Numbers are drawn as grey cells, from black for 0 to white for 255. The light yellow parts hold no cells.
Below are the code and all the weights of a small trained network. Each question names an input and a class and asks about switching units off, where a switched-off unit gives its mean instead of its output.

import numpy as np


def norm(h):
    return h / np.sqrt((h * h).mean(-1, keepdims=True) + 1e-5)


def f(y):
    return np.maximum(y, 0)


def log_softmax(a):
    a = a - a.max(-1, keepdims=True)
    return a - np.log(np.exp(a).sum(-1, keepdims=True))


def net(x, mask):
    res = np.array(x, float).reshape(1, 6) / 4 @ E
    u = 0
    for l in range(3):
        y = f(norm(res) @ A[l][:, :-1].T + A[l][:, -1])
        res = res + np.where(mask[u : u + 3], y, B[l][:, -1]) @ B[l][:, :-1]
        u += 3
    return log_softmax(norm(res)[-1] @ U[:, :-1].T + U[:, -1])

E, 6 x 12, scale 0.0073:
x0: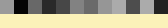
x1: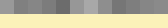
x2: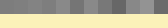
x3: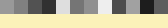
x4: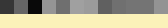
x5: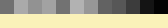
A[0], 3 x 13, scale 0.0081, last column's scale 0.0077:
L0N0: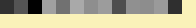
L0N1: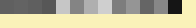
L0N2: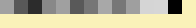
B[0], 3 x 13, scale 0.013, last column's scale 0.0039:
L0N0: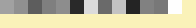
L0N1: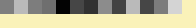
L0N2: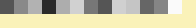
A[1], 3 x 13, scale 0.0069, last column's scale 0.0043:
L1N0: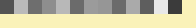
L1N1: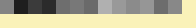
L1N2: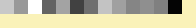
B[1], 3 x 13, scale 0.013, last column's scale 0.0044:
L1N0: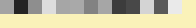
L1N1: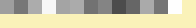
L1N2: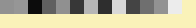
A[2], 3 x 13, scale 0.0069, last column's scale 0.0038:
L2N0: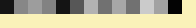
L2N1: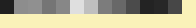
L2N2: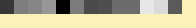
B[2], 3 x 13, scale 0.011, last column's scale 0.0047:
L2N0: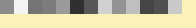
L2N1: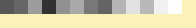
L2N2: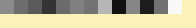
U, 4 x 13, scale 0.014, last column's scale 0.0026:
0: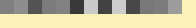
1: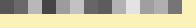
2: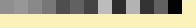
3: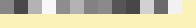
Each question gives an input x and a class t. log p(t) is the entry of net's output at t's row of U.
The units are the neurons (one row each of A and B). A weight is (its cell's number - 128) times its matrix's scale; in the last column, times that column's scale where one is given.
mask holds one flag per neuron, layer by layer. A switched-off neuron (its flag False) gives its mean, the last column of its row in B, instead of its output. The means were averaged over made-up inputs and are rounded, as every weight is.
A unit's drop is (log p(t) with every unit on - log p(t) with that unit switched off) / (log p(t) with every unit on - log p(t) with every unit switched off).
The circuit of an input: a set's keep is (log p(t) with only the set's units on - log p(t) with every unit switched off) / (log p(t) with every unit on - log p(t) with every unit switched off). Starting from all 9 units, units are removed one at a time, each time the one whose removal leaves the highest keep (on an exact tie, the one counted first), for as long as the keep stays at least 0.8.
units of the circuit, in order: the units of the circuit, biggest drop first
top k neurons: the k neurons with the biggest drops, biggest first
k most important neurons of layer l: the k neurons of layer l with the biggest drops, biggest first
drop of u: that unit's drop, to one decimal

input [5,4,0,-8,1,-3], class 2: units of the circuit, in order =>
[L2N2]
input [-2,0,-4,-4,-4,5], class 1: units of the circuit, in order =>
[L0N0, L2N1]
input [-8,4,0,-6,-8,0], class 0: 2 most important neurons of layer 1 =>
[L1N2, L1N1]
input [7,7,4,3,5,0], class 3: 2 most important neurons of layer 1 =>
[L1N1, L1N2]
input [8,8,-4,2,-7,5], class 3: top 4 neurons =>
[L1N1, L0N0, L0N2, L2N0]
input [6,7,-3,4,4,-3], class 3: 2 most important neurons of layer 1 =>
[L1N1, L1N2]
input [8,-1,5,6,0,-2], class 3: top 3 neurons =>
[L1N1, L2N2, L2N0]
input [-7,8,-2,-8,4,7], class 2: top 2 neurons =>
[L0N2, L2N2]
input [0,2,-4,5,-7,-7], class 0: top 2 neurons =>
[L1N2, L2N1]
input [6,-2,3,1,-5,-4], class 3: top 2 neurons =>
[L1N1, L0N0]
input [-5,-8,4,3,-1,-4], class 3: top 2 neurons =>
[L1N0, L2N1]
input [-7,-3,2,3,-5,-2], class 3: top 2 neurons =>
[L1N0, L0N0]
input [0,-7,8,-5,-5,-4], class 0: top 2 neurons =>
[L1N2, L0N1]
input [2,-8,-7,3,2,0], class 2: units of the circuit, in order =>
[L0N1]
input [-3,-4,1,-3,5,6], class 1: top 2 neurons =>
[L2N1, L1N2]
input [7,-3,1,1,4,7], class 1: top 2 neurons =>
[L2N1, L1N0]
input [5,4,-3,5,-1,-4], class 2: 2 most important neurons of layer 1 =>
[L1N0, L1N1]
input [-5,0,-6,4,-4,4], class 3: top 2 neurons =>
[L1N0, L0N2]
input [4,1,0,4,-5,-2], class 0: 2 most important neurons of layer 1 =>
[L1N2, L1N0]
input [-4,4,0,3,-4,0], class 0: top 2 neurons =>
[L1N2, L1N1]
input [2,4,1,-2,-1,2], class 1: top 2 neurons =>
[L0N1, L1N2]
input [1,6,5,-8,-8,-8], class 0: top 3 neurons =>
[L1N2, L2N1, L0N1]
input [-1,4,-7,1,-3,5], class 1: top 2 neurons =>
[L2N1, L0N0]
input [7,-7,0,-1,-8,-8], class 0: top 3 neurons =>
[L1N2, L2N1, L1N0]
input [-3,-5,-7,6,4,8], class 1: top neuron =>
[L2N1]
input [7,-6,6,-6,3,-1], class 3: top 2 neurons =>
[L1N1, L0N1]
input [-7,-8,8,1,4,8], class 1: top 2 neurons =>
[L2N1, L1N1]
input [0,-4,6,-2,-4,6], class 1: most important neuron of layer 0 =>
[L0N0]
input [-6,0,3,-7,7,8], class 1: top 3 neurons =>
[L2N1, L1N2, L0N1]
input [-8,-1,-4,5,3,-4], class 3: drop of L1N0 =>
1.5
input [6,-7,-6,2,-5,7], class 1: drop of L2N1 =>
0.9
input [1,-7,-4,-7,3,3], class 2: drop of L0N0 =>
0.0
